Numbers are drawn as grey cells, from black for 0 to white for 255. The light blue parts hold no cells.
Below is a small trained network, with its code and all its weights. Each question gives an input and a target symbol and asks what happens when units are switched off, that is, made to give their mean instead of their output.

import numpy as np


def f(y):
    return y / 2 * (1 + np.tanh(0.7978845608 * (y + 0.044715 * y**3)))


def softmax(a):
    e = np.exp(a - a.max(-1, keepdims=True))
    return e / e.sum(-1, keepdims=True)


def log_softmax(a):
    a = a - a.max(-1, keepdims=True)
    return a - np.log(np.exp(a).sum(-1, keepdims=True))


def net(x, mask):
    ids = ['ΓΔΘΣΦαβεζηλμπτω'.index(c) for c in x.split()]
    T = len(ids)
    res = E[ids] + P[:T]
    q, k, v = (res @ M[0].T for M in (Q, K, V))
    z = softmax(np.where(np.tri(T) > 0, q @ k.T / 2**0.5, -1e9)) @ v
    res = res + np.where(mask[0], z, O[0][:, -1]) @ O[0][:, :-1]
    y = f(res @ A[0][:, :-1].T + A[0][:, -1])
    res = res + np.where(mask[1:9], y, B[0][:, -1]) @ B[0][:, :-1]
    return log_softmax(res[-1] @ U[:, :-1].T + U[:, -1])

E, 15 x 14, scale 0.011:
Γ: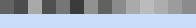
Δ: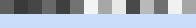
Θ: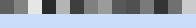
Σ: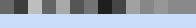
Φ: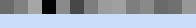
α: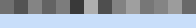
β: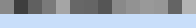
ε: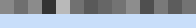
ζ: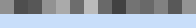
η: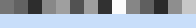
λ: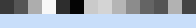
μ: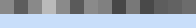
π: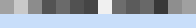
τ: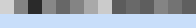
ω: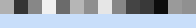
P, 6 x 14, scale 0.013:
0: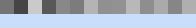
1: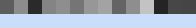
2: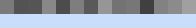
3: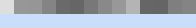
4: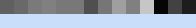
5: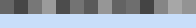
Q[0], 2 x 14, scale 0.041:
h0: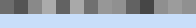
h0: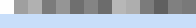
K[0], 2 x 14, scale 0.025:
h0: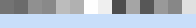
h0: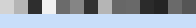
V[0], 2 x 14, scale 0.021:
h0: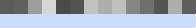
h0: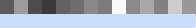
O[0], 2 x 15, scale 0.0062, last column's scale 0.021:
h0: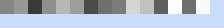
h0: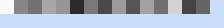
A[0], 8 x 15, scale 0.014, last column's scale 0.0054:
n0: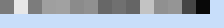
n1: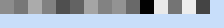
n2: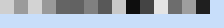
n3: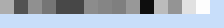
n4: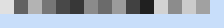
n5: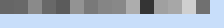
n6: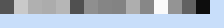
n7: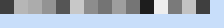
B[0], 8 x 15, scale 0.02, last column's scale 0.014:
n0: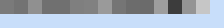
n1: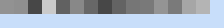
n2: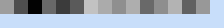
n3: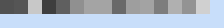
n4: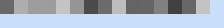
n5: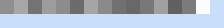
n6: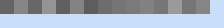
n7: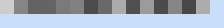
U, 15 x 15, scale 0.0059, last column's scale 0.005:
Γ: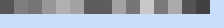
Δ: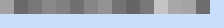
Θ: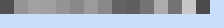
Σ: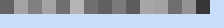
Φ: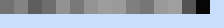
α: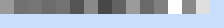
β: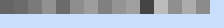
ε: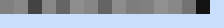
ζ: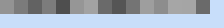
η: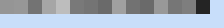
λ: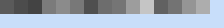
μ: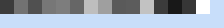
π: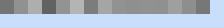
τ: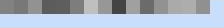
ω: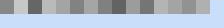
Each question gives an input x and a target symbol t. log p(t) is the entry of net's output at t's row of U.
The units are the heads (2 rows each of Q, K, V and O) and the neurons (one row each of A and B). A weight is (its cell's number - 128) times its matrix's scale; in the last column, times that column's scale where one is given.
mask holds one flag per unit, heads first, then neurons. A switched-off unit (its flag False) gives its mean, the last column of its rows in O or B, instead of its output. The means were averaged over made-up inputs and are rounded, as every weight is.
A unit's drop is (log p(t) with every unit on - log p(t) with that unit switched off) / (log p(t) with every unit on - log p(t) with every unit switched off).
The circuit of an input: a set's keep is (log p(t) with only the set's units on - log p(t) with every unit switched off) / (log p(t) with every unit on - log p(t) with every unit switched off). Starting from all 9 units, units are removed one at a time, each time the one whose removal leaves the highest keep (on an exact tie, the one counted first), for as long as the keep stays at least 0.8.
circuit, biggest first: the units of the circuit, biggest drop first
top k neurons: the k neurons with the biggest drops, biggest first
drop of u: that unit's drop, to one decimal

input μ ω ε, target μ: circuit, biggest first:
(h0, n5, n7)
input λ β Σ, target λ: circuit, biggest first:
(h0, n0, n5)
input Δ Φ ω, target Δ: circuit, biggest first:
(n0, h0)
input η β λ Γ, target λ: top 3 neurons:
(n0, n5, n6)
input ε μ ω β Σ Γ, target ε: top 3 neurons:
(n2, n4, n1)
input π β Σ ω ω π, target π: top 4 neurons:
(n3, n4, n1, n5)
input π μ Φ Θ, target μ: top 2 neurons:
(n7, n5)
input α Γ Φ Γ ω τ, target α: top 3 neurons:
(n5, n4, n0)
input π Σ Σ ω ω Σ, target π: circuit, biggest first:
(h0, n3, n4, n1)
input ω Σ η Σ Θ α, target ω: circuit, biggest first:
(h0, n5)
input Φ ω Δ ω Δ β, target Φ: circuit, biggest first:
(n2, n4, h0, n3)
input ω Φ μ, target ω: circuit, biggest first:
(h0, n5, n3)
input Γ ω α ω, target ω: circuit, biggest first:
(h0, n5, n3)
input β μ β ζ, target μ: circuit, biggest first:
(h0, n7)
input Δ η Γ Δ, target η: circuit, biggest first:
(h0, n3, n4)
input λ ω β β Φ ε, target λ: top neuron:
(n0)
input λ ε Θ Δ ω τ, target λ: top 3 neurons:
(n0, n5, n3)
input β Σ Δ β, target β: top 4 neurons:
(n4, n2, n3, n1)
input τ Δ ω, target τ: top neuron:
(n3)
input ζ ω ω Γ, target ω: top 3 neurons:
(n5, n3, n7)
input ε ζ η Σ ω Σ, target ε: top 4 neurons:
(n2, n4, n1, n7)
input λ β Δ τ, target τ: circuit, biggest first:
(h0, n4, n3)
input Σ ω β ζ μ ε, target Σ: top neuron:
(n1)
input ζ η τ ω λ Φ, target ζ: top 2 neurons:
(n1, n3)
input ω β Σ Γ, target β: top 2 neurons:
(n4, n2)
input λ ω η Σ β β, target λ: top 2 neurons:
(n0, n5)
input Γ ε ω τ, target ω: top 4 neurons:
(n3, n5, n7, n0)
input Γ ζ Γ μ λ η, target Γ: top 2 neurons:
(n4, n5)
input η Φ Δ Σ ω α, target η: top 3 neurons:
(n4, n3, n0)
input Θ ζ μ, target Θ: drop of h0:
1.1
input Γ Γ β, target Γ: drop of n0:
0.2
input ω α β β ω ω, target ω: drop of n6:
0.0
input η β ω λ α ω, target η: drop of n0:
0.1
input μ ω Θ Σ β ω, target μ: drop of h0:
1.3
